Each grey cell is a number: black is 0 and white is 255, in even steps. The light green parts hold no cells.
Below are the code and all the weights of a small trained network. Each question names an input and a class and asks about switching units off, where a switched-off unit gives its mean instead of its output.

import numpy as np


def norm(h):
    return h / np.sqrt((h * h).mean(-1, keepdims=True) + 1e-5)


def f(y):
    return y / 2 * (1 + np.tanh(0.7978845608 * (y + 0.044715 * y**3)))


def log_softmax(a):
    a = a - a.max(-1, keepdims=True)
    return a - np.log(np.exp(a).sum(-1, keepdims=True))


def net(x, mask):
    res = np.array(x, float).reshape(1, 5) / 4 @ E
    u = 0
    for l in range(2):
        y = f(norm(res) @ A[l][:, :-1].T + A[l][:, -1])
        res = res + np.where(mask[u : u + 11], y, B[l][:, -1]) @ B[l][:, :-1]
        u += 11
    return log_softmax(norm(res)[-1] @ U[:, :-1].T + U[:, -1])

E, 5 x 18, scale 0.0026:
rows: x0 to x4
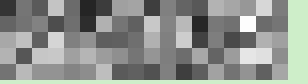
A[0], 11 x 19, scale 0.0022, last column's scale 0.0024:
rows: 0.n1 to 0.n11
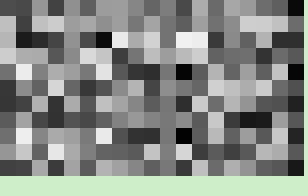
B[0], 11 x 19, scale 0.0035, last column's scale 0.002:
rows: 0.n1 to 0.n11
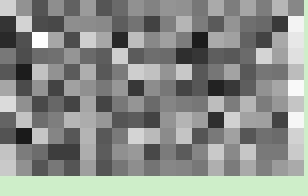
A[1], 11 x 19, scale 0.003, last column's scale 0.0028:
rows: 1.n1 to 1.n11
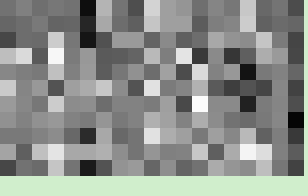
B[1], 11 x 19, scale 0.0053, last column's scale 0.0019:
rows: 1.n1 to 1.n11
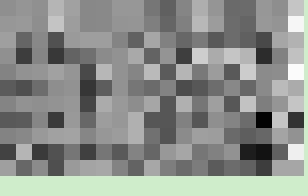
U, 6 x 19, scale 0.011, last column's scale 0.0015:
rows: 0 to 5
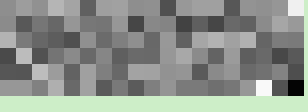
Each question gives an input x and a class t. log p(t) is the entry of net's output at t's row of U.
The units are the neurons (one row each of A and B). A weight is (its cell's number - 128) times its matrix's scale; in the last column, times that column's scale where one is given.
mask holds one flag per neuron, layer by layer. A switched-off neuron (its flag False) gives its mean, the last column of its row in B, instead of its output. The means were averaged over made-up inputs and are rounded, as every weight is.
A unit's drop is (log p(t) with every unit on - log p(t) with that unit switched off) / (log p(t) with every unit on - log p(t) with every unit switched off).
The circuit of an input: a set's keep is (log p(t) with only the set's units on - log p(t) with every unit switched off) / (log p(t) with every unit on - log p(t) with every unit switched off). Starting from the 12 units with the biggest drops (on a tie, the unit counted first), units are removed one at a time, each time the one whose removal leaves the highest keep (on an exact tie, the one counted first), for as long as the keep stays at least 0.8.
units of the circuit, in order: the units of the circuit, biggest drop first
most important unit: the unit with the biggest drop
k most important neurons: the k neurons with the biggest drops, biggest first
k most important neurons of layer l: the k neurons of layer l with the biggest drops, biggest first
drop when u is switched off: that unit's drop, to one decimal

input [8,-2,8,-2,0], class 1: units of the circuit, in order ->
(1.n3 1.n11)
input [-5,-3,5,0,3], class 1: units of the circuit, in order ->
(1.n6)
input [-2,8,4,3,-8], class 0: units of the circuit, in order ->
(1.n2 1.n9)
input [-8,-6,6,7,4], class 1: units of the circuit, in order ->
(0.n4 1.n6)
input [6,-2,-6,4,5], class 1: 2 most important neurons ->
(0.n6 0.n10)
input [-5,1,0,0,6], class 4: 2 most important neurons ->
(0.n9 0.n5)
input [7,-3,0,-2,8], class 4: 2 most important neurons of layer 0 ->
(0.n9 0.n5)
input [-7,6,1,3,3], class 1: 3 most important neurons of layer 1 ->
(1.n6 1.n5 1.n7)
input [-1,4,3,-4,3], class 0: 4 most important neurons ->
(0.n2 1.n2 1.n10 0.n3)
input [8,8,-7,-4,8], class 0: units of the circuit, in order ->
(1.n2 1.n1)
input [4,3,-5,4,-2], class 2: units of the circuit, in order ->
(0.n7 0.n11)
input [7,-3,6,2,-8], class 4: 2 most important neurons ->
(0.n3 0.n4)
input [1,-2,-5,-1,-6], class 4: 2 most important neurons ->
(0.n3 1.n4)
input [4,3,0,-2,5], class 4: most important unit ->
0.n9
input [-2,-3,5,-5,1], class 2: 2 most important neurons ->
(1.n4 0.n2)
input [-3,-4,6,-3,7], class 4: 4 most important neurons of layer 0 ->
(0.n9 0.n5 0.n7 0.n11)
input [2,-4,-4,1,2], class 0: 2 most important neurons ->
(1.n5 0.n10)
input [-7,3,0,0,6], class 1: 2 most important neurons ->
(0.n4 1.n6)
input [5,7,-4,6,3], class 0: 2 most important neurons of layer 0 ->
(0.n8 0.n4)
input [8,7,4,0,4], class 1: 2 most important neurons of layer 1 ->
(1.n3 1.n11)
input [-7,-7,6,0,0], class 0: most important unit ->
1.n7
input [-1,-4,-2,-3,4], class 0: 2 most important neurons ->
(1.n5 0.n3)
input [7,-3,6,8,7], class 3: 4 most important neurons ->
(1.n10 0.n4 0.n2 0.n3)
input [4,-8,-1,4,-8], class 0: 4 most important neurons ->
(1.n5 1.n7 0.n9 0.n5)
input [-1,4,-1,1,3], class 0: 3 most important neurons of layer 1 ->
(1.n2 1.n9 1.n1)
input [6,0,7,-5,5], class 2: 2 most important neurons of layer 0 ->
(0.n4 0.n10)
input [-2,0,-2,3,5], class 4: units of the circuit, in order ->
(0.n9)
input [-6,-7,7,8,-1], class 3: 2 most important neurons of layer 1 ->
(1.n10 1.n2)
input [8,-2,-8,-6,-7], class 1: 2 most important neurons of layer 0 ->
(0.n6 0.n10)
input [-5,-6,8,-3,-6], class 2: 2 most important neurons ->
(1.n4 0.n10)
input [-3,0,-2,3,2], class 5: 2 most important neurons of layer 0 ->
(0.n4 0.n2)
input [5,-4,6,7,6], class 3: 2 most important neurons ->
(1.n10 0.n7)
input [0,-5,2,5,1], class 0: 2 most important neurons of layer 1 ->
(1.n7 1.n5)
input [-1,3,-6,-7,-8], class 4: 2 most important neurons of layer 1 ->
(1.n10 1.n4)
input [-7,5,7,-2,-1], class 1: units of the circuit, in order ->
(1.n6)
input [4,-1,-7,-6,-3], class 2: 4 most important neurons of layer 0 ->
(0.n7 0.n2 0.n11 0.n1)
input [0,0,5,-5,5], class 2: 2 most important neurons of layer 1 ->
(1.n4 1.n10)
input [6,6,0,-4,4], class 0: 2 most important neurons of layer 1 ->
(1.n2 1.n1)
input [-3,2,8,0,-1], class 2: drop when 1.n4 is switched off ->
0.3
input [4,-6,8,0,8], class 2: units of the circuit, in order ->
(1.n4)
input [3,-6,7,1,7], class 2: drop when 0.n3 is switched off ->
0.3
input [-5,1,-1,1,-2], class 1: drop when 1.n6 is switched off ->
0.1
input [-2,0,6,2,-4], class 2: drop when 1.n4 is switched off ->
0.2
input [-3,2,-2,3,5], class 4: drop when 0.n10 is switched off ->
0.0
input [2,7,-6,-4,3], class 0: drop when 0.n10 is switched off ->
0.1
